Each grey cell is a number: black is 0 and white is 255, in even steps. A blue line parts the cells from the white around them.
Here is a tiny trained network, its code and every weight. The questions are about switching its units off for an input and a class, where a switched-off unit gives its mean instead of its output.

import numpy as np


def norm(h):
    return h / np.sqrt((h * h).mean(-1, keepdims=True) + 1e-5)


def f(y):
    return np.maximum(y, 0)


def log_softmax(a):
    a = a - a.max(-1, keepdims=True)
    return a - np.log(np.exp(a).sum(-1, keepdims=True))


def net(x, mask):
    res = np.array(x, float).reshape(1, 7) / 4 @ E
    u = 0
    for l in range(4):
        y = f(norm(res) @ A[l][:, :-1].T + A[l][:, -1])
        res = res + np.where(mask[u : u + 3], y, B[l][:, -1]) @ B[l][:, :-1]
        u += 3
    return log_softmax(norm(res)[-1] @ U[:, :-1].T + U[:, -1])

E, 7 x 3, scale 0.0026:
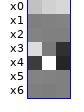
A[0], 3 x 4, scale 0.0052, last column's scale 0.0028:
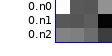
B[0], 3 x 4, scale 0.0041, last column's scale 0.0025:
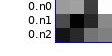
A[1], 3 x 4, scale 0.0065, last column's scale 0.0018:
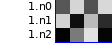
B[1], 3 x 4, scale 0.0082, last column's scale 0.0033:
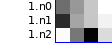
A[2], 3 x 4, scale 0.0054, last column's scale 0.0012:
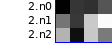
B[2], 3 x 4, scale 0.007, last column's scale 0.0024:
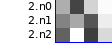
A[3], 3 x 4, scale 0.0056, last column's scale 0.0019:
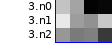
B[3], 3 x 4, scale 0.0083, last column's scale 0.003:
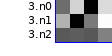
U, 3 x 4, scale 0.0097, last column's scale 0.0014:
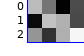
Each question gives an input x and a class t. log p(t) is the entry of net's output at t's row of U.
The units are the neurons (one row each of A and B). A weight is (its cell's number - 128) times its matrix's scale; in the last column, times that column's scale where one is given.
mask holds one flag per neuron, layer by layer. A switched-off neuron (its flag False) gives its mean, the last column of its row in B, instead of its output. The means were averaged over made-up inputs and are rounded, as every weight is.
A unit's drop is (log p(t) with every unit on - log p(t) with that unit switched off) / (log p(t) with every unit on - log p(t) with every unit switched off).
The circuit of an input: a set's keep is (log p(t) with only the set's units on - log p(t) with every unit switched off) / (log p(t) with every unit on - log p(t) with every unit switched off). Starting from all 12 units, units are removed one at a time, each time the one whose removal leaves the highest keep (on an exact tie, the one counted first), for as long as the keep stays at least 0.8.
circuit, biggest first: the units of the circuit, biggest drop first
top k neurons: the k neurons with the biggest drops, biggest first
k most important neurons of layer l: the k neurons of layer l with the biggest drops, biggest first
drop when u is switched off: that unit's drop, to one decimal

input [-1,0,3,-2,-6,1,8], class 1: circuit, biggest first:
[1.n1]
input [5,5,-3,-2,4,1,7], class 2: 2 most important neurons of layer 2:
[2.n2 2.n1]
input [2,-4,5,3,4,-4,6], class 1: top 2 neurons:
[1.n2 1.n0]
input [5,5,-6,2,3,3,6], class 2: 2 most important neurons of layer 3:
[3.n0 3.n1]
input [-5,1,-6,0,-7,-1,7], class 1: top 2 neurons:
[1.n1 3.n1]
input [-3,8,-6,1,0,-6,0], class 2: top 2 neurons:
[1.n2 2.n0]
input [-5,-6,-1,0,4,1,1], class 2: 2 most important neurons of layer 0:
[0.n1 0.n0]
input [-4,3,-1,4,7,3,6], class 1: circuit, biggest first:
[1.n2 1.n0]
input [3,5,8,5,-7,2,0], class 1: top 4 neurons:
[1.n1 1.n2 2.n2 2.n0]
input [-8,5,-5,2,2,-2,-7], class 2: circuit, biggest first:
[2.n0 1.n2]
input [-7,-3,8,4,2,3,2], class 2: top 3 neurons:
[2.n0 1.n2 3.n0]
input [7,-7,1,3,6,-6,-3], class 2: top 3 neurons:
[1.n1 3.n0 2.n2]
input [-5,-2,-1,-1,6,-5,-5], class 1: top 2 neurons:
[3.n1 1.n0]
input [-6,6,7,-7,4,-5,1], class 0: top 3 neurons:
[1.n2 1.n1 0.n0]
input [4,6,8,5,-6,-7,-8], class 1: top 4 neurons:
[1.n2 1.n1 2.n2 2.n0]
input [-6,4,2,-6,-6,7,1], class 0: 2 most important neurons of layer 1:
[1.n2 1.n0]
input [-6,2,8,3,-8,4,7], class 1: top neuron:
[1.n1]
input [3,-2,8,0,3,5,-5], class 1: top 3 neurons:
[1.n2 1.n0 2.n0]
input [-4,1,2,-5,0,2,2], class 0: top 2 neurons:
[1.n2 3.n0]
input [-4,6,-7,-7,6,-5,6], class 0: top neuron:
[1.n2]
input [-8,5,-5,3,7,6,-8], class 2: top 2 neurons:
[1.n2 2.n2]
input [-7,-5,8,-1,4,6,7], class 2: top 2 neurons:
[2.n0 1.n1]
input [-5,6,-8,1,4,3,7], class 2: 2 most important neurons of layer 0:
[0.n1 0.n0]
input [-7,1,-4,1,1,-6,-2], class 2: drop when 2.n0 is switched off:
0.3
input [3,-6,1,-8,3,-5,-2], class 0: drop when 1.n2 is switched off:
1.2
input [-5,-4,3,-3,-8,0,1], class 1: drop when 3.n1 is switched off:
0.1
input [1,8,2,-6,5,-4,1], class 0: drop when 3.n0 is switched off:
0.0
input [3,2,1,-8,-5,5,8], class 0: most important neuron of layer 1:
[1.n2]
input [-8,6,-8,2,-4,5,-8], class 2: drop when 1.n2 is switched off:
0.2
